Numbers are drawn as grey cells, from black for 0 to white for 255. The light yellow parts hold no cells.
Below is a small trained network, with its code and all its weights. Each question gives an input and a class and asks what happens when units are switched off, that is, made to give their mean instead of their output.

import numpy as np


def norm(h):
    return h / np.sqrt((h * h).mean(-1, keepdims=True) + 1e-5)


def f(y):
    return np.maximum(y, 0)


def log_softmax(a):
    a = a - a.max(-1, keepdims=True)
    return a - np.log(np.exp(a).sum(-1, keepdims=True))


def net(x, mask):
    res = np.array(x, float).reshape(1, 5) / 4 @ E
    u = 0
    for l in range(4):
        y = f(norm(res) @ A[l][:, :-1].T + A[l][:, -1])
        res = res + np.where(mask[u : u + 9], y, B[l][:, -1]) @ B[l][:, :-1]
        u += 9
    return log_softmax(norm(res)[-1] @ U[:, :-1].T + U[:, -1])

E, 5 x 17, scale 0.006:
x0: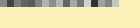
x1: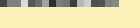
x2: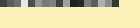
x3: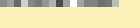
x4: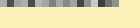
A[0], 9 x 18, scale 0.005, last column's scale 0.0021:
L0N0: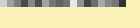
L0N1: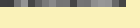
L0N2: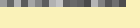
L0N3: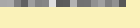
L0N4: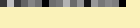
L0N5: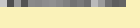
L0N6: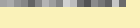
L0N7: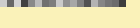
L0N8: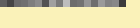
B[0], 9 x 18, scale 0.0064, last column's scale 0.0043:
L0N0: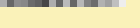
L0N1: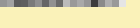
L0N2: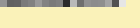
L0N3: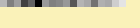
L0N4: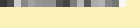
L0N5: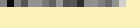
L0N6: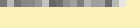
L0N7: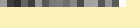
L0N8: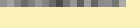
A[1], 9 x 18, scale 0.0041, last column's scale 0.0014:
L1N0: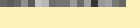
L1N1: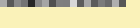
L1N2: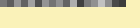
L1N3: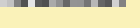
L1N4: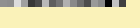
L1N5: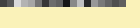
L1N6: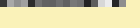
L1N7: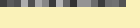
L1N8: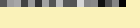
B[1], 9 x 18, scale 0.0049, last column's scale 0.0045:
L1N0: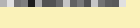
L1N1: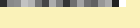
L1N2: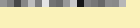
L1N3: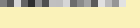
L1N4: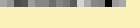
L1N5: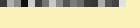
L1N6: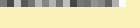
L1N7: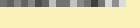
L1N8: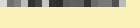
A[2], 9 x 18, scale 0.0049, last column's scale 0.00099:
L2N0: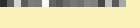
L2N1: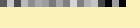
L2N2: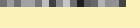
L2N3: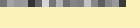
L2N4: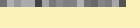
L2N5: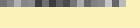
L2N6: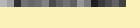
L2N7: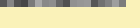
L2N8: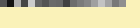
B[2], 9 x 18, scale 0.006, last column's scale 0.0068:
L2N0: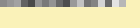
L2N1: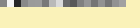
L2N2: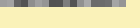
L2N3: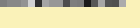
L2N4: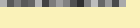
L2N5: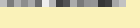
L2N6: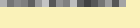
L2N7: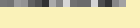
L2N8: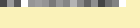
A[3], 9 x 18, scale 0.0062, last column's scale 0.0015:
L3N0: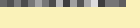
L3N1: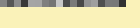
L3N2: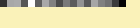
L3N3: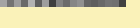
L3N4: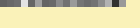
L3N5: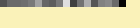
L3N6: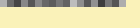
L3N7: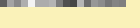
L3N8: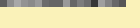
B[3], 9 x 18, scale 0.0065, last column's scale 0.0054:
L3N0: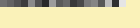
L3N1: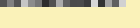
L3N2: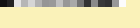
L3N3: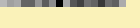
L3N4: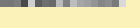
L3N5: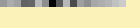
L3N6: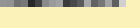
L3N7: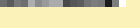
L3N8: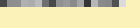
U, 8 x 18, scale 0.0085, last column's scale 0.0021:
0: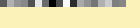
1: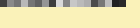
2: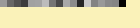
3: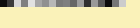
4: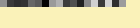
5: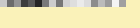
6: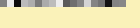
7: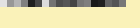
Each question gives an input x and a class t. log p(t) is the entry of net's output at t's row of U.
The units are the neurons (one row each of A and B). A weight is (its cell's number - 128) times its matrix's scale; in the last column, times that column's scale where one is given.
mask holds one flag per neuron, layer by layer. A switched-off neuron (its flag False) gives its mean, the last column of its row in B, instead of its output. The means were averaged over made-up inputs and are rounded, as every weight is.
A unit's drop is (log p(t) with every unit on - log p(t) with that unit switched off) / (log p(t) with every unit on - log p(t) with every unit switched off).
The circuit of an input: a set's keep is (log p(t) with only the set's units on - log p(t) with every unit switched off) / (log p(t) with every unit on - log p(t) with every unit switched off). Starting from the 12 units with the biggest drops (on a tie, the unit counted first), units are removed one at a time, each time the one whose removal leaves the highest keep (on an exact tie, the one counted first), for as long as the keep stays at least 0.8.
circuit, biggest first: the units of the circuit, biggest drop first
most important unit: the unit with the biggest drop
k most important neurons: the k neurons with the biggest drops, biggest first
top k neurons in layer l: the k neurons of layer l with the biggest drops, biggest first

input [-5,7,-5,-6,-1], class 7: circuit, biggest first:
(L1N8)
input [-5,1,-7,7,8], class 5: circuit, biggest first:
(L1N3; L3N2)
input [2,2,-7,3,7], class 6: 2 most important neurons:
(L0N6; L2N1)
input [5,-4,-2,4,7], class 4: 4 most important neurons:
(L0N7; L0N5; L0N1; L2N0)
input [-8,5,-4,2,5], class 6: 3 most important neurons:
(L2N1; L0N3; L0N6)
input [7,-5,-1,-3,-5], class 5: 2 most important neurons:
(L0N0; L0N3)
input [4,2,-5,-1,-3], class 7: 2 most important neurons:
(L1N8; L0N1)
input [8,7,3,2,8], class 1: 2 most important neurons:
(L1N7; L1N1)
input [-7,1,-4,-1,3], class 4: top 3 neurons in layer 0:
(L0N7; L0N2; L0N5)
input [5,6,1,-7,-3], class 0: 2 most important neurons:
(L0N1; L0N3)
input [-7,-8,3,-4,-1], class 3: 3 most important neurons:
(L0N4; L3N2; L1N5)
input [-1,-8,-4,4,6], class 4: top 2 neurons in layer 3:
(L3N0; L3N1)
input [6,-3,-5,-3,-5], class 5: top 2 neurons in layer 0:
(L0N0; L0N3)
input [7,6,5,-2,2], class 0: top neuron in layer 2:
(L2N8)
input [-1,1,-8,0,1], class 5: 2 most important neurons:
(L0N0; L1N3)
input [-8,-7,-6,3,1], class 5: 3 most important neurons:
(L0N0; L0N3; L1N3)
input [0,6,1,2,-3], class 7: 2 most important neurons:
(L0N0; L1N3)
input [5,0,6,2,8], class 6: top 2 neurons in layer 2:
(L2N1; L2N3)
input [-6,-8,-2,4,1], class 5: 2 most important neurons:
(L0N3; L0N0)
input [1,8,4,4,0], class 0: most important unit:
L2N8
